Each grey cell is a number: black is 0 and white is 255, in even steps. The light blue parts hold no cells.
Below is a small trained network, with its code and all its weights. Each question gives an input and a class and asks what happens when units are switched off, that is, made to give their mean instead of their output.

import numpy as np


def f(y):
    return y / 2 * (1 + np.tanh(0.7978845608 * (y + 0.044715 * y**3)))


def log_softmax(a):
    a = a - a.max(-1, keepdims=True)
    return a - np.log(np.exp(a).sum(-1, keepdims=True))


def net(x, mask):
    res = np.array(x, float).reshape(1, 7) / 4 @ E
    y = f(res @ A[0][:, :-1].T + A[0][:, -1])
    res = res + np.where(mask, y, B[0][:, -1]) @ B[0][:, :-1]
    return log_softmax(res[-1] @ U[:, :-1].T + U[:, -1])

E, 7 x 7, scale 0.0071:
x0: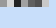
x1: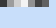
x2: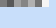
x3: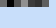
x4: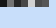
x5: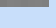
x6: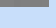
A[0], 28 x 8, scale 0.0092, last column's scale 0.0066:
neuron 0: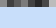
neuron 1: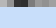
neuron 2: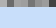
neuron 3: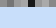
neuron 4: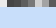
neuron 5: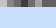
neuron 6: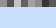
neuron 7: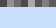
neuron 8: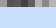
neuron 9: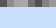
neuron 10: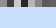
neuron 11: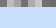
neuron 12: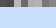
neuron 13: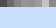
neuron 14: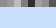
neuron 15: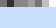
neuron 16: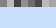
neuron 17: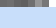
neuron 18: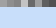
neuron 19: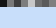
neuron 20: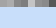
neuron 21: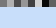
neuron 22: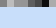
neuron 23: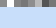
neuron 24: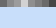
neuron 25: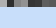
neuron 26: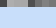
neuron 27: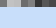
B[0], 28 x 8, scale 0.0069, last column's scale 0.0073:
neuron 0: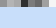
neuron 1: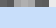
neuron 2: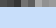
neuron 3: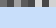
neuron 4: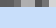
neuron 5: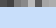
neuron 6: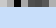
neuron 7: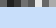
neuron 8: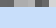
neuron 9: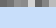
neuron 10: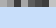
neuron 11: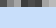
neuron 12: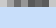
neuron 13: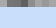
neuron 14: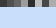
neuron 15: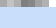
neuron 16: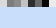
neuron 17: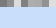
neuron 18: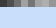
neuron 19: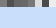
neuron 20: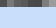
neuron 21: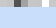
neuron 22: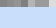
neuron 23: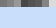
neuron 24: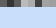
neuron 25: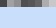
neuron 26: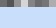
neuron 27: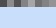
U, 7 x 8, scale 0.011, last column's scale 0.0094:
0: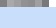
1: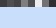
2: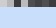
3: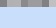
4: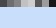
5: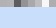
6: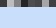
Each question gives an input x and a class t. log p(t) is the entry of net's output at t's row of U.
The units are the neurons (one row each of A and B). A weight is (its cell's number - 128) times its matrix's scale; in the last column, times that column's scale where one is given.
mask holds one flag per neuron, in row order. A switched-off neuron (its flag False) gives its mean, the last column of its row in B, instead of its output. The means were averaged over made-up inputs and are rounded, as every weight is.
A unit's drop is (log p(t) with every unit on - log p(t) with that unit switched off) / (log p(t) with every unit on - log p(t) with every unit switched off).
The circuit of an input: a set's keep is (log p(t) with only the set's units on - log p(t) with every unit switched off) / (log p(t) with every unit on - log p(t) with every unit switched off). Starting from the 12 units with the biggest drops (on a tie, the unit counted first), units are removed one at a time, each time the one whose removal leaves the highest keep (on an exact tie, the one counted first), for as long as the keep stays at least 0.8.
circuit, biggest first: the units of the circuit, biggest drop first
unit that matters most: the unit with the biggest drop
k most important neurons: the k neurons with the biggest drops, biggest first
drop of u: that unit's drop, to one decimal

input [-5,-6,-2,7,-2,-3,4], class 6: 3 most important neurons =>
(neuron 25; neuron 0; neuron 16)
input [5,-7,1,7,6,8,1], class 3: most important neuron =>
(neuron 0)
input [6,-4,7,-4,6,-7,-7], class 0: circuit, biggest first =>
(neuron 16; neuron 1)
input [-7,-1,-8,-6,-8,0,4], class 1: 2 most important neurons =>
(neuron 14; neuron 18)
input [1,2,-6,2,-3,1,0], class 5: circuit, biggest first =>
(neuron 21; neuron 16)
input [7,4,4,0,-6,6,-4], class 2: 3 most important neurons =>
(neuron 16; neuron 17; neuron 19)
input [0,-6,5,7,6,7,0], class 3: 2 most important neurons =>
(neuron 15; neuron 0)
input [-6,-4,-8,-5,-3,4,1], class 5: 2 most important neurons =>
(neuron 21; neuron 16)
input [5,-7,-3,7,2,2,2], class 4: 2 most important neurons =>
(neuron 1; neuron 8)
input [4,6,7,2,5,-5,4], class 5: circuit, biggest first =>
(neuron 15; neuron 1)
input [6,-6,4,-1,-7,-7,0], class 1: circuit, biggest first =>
(neuron 3; neuron 14)
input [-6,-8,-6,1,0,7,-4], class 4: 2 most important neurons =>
(neuron 5; neuron 8)
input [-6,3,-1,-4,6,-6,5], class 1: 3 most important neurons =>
(neuron 19; neuron 7; neuron 16)
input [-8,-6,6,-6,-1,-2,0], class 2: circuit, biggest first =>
(neuron 10; neuron 12)
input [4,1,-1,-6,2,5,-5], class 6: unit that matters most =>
neuron 23
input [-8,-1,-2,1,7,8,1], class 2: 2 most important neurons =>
(neuron 10; neuron 6)
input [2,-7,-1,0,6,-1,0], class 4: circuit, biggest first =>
(neuron 1; neuron 8)
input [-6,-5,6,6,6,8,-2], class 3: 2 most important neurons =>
(neuron 15; neuron 17)
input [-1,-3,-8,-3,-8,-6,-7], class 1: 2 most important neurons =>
(neuron 14; neuron 3)
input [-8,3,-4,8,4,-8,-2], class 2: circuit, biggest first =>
(neuron 6)
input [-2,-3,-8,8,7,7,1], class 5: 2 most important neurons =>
(neuron 21; neuron 0)
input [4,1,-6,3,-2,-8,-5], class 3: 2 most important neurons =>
(neuron 6; neuron 15)
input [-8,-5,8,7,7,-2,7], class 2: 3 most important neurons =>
(neuron 10; neuron 12; neuron 6)
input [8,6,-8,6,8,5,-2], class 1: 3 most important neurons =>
(neuron 19; neuron 7; neuron 15)
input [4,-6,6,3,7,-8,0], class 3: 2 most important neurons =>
(neuron 15; neuron 17)
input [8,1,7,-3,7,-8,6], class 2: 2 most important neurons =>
(neuron 16; neuron 3)
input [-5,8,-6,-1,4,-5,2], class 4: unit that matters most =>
neuron 24
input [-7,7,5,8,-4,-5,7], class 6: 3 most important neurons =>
(neuron 25; neuron 0; neuron 16)
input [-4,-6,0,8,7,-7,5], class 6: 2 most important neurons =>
(neuron 0; neuron 25)
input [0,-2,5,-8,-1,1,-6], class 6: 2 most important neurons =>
(neuron 11; neuron 20)
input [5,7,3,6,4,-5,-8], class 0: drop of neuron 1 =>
0.2
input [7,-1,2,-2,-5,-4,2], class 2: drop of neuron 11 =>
0.0
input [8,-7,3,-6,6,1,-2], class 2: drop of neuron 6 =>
-0.1
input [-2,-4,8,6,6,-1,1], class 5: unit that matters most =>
neuron 15
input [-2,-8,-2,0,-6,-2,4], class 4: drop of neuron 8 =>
0.2
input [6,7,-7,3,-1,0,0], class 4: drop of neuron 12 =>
0.1
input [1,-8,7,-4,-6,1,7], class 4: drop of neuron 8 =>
0.1
